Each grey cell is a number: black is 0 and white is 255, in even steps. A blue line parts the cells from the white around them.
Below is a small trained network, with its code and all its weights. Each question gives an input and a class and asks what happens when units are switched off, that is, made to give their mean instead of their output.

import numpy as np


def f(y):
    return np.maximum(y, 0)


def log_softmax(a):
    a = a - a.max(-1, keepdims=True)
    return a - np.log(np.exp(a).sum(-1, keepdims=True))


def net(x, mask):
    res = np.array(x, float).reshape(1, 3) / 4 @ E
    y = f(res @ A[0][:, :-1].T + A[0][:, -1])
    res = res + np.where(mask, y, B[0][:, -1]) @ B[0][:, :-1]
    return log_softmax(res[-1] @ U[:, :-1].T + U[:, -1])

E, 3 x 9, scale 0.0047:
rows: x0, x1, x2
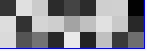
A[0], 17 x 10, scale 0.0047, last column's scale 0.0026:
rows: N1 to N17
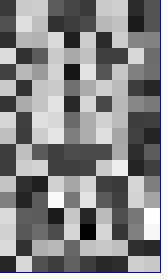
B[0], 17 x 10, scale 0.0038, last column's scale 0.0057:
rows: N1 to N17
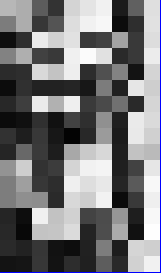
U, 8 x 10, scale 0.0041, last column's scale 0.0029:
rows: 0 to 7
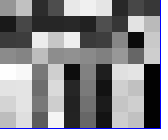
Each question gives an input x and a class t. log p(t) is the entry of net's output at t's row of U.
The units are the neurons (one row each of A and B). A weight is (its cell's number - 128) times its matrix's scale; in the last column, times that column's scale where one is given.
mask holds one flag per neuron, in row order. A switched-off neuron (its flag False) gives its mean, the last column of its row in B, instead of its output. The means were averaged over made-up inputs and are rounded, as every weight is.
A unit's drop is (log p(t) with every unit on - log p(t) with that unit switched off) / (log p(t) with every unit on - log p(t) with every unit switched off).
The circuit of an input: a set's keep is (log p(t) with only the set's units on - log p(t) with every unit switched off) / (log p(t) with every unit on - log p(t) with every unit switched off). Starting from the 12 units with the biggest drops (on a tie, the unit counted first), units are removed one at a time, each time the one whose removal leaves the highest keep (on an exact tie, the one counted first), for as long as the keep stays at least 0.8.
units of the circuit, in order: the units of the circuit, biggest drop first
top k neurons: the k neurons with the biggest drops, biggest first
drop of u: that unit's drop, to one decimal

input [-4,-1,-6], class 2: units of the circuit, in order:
N3, N5
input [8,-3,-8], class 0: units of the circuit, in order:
N11
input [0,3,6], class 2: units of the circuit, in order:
N15, N14
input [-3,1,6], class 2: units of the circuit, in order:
N15, N14
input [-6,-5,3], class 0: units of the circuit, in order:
N12, N4
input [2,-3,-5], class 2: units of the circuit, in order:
N3, N5
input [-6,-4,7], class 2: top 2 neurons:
N15, N14
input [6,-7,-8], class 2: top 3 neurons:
N3, N5, N7
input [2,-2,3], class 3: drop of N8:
0.2
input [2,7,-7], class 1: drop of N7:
-0.1
